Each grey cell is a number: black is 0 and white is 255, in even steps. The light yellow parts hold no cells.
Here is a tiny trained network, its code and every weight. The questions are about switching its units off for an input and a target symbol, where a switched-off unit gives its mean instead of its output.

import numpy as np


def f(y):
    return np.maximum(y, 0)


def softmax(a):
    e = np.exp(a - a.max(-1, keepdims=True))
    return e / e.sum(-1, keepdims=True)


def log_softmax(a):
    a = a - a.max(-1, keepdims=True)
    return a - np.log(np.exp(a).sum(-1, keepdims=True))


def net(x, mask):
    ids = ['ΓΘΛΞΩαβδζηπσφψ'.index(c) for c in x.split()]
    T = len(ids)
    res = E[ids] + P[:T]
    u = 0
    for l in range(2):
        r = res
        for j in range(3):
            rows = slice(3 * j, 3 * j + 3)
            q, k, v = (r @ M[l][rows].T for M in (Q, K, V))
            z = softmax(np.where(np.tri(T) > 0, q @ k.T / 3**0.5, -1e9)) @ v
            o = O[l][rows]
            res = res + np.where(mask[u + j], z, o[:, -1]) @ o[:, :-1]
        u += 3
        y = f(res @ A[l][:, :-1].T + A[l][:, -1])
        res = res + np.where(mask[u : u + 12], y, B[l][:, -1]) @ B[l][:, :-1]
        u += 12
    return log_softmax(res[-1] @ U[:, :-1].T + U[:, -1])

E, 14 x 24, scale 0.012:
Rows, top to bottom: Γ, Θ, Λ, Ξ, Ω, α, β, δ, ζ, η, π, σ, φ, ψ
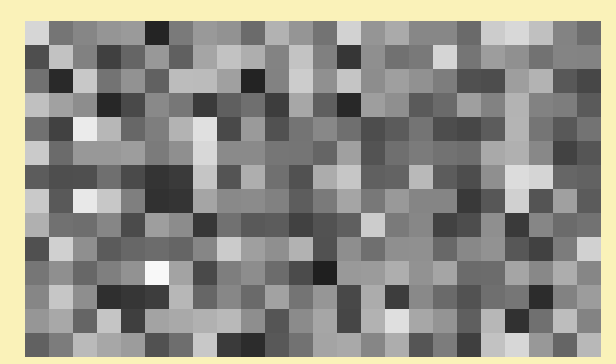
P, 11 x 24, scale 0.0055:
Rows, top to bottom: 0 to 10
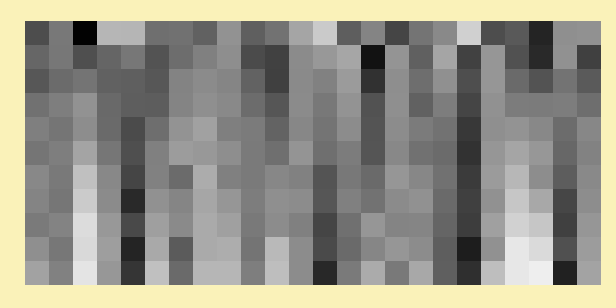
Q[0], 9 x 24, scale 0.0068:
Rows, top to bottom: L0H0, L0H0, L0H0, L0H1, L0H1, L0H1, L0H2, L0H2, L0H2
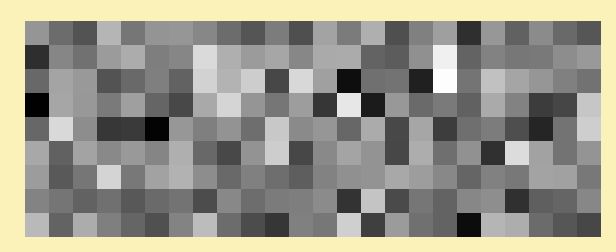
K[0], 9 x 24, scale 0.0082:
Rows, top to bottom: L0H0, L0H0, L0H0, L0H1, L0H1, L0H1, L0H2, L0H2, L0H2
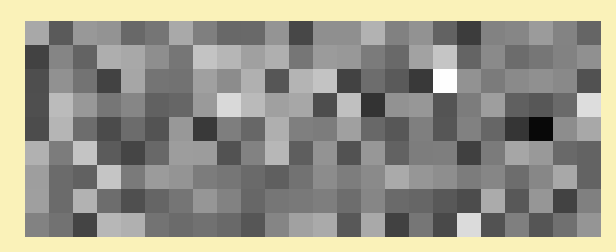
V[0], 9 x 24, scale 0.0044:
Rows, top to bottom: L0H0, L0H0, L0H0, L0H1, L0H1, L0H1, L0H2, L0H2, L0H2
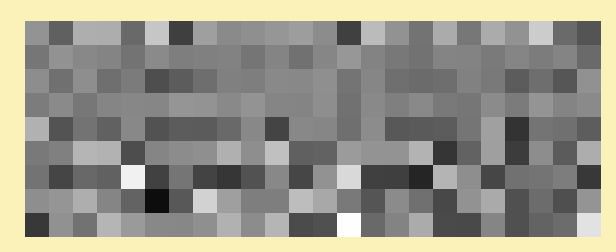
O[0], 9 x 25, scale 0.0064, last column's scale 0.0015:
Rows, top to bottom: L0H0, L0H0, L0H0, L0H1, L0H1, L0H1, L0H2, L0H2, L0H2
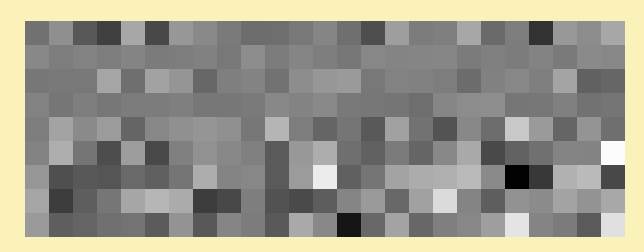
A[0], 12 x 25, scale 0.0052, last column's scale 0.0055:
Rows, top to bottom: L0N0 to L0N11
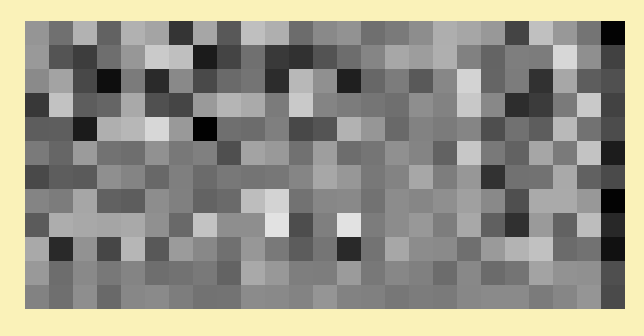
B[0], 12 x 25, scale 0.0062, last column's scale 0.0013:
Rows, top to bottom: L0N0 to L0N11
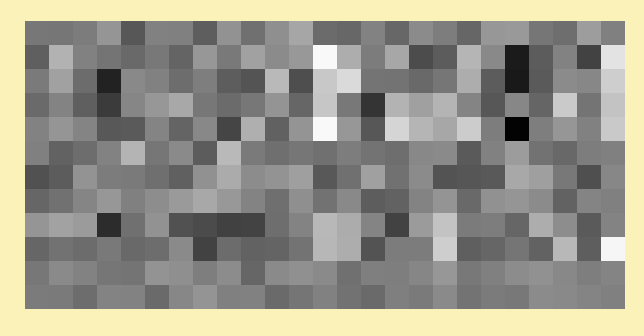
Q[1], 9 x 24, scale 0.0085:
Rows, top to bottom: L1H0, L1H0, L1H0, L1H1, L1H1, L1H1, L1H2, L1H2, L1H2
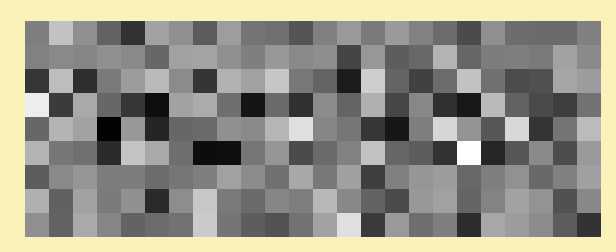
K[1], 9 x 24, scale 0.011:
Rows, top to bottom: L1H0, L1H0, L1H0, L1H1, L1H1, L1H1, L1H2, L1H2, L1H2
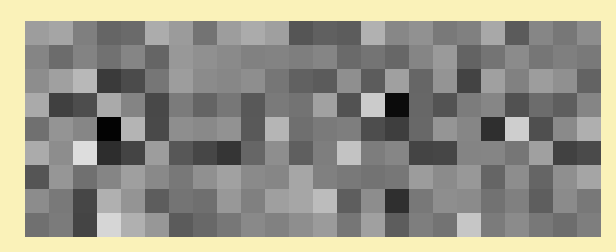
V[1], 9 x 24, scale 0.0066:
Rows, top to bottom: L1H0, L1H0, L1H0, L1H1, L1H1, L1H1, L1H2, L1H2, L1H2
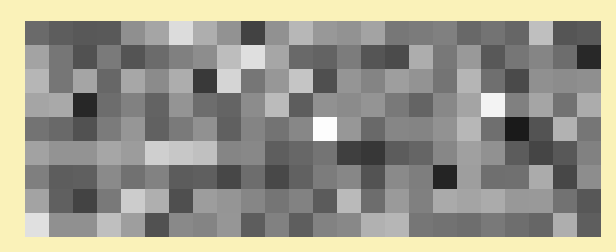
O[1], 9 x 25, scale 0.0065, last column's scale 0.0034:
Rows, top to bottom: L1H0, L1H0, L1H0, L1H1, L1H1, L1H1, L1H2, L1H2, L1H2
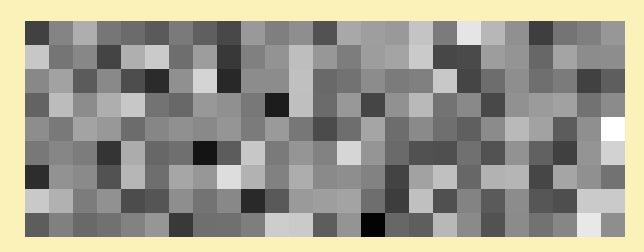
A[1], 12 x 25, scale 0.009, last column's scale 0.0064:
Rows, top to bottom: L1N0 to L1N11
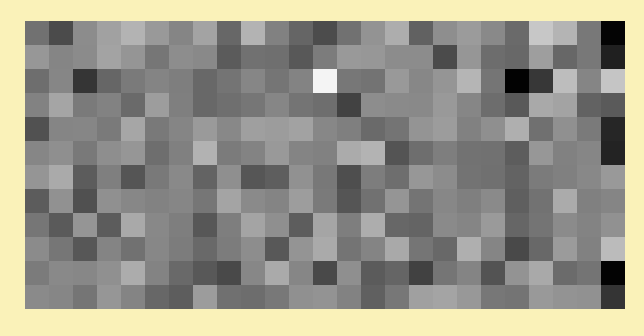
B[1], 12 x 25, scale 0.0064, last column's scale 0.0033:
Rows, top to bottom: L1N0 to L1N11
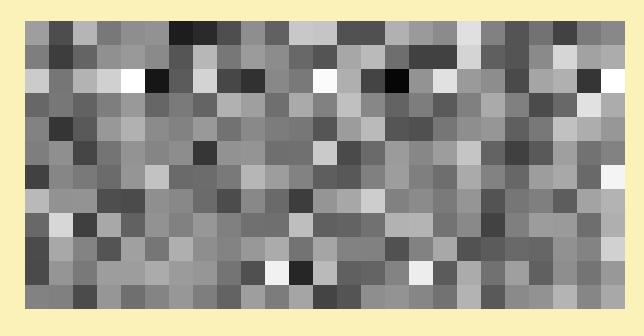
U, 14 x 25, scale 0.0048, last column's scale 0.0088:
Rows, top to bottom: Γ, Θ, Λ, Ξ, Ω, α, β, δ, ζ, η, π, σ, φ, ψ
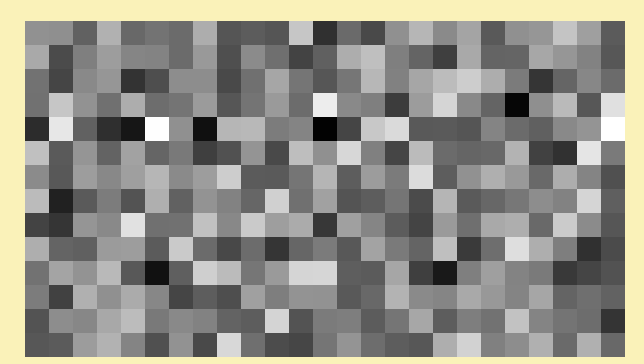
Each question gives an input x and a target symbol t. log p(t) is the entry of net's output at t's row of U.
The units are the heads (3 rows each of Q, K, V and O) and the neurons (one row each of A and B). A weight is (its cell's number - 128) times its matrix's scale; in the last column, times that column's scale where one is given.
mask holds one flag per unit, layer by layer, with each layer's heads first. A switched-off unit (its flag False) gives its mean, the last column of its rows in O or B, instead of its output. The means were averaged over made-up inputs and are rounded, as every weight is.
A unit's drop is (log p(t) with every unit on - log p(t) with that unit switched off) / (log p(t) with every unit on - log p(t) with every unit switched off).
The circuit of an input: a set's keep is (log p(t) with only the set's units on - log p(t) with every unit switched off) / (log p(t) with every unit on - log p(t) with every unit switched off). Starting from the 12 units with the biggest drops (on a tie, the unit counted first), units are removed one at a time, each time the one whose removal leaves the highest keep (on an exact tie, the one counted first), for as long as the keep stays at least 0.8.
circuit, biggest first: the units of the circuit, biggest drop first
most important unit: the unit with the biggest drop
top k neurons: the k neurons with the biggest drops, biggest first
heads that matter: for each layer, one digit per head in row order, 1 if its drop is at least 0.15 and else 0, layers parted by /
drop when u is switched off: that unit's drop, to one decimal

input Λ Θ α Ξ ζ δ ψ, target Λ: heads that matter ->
000 / 110
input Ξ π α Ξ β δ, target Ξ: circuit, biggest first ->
L0H2, L0N8
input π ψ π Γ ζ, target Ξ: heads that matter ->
000 / 010
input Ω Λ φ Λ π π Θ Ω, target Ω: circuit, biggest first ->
L1H1, L1N8, L1H2, L1N2
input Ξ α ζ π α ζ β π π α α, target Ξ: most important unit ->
L0H2
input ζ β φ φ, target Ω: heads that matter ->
001 / 000
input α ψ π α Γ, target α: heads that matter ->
000 / 011
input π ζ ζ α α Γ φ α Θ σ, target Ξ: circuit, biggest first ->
L1H1, L1N2
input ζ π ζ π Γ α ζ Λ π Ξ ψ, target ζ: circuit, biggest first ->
L1H2, L1N4
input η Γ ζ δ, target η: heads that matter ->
001 / 000
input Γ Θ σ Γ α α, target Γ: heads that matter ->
000 / 011
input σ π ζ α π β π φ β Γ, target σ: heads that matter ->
000 / 001
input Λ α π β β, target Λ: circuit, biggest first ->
L1H0, L1H1
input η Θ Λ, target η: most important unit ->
L0H2
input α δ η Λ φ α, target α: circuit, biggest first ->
L1H1, L1H2, L0H2
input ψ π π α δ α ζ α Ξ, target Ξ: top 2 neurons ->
L1N2, L0N2
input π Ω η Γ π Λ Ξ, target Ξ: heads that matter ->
000 / 000
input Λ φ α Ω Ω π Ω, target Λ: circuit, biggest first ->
L1H0, L1H1, L0H2
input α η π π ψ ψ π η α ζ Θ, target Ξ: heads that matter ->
100 / 010
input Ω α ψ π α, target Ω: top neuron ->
L1N8
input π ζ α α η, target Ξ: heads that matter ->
010 / 000
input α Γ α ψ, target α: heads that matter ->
000 / 011
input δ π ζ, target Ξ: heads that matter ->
000 / 000
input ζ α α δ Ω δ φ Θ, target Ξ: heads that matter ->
000 / 010
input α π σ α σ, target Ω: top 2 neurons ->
L0N2, L1N2
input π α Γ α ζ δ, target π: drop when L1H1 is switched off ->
0.0
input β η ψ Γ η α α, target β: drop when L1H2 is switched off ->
0.1
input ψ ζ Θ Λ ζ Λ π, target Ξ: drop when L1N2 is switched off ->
0.4
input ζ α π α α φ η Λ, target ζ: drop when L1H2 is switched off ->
1.1
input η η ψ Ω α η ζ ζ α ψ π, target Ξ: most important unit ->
L1H1
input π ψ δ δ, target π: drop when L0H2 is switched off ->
0.8
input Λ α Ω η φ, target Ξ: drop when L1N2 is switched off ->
1.0
